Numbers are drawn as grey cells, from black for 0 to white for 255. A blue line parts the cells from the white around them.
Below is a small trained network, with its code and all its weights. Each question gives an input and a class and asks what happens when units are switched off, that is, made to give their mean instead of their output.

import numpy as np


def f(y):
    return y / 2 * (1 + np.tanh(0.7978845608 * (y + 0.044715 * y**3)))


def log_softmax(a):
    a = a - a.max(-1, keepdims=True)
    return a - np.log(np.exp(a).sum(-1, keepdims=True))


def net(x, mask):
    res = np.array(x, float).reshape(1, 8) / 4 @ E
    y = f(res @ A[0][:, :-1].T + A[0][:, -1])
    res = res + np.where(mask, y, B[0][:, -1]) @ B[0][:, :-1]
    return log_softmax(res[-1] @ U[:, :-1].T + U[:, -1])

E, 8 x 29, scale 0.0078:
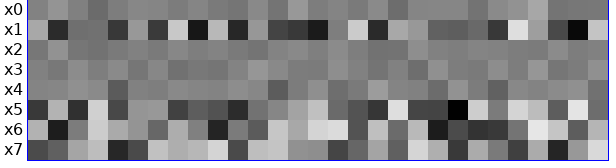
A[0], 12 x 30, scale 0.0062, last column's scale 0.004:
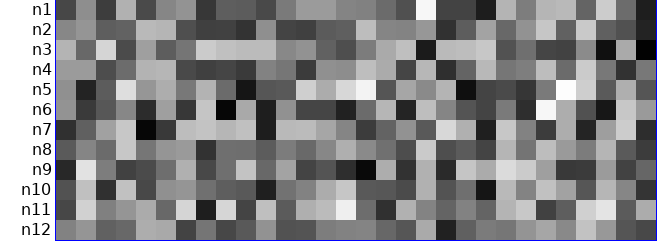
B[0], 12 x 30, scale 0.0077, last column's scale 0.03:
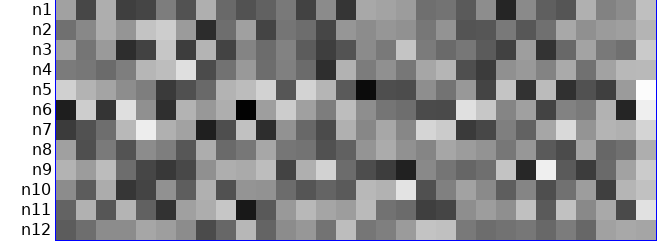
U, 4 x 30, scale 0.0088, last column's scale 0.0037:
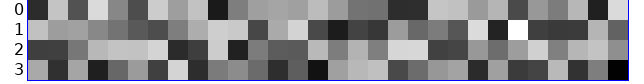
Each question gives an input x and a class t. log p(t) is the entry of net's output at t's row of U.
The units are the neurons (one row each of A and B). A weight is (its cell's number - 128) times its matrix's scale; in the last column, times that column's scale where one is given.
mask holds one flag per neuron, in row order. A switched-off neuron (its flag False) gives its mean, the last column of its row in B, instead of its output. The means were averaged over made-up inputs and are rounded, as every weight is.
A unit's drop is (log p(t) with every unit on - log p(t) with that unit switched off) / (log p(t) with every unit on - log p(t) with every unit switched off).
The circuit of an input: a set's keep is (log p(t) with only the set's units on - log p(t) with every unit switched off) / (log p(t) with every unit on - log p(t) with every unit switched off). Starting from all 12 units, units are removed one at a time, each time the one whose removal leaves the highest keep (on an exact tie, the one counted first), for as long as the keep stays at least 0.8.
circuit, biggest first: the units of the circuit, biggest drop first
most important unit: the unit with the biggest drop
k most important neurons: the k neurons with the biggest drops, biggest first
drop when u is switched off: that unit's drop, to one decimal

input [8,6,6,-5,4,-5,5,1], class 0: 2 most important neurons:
n6, n9
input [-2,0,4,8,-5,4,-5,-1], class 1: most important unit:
n9
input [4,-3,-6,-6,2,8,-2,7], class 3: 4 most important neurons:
n10, n1, n8, n4
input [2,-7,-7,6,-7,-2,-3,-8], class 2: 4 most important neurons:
n6, n4, n2, n12
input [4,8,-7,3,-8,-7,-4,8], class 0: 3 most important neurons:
n6, n4, n2
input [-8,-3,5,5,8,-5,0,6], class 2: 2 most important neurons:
n7, n6
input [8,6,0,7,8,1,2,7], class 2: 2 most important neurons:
n7, n11
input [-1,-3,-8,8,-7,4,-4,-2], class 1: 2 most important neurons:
n9, n6
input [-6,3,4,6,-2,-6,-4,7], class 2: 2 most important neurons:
n7, n5
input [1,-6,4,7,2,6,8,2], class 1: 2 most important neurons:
n5, n6
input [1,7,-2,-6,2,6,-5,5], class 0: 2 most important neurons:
n6, n5
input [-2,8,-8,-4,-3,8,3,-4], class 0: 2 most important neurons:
n6, n3
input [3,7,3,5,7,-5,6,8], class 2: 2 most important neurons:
n7, n11
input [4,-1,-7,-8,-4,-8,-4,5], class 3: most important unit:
n3
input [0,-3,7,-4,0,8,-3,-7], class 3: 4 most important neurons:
n1, n10, n7, n8
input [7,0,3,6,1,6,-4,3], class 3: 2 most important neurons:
n5, n10
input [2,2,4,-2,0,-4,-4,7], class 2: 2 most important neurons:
n7, n5
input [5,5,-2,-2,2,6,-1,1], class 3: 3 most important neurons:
n10, n1, n11
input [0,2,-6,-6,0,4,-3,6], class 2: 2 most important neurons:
n7, n5
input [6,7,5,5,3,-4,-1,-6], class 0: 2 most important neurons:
n6, n7
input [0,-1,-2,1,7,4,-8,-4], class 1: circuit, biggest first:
n9
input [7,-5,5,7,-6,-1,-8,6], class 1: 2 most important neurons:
n9, n6
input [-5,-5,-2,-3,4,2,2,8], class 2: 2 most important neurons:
n7, n6
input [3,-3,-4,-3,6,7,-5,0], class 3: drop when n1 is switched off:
0.3
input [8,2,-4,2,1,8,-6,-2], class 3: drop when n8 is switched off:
0.0
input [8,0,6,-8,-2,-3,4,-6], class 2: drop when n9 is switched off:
0.1
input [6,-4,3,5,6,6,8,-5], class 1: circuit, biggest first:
n5
